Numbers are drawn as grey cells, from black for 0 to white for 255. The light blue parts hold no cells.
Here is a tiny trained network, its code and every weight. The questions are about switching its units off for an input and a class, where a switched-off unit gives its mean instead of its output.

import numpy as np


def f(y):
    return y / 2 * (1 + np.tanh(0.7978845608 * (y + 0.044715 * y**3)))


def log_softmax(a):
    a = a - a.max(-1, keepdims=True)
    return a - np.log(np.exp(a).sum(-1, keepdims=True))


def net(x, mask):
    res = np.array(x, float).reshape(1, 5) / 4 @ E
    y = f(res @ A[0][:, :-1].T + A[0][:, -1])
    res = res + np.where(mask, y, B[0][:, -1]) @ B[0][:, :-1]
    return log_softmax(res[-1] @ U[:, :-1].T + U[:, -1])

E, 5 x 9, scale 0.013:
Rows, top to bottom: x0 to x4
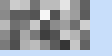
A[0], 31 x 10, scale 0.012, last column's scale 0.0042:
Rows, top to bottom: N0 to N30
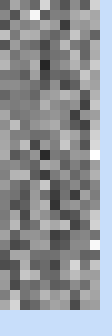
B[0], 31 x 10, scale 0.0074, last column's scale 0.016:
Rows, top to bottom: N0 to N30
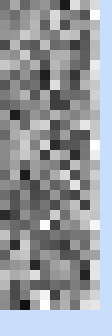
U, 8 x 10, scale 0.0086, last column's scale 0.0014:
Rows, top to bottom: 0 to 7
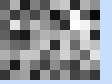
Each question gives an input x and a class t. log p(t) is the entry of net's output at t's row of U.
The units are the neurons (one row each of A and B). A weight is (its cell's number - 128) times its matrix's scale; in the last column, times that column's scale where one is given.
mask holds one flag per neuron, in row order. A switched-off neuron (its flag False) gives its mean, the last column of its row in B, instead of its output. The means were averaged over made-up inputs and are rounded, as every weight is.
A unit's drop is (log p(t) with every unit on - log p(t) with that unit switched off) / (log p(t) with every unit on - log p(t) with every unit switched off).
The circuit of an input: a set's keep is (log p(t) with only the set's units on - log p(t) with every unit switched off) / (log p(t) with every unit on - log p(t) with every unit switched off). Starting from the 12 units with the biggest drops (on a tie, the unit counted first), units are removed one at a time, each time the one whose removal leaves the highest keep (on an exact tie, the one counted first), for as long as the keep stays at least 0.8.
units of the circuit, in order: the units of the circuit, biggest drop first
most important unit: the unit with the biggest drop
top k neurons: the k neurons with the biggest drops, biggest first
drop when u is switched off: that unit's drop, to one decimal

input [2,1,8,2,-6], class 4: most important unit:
N29
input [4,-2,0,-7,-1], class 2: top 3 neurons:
N12; N0; N16
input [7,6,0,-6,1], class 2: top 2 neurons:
N0; N16
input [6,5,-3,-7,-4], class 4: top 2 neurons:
N22; N29
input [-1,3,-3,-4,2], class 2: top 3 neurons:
N0; N2; N16
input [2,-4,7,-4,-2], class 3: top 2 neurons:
N30; N29
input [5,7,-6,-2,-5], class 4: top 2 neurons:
N22; N29
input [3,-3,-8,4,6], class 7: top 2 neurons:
N26; N25
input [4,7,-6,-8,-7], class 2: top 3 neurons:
N0; N16; N12
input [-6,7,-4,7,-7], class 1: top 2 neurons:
N20; N15
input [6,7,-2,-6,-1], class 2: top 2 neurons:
N0; N16
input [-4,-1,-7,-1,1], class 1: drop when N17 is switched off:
0.1
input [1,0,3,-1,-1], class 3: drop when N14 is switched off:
0.3
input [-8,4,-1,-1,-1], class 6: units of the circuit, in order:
N19
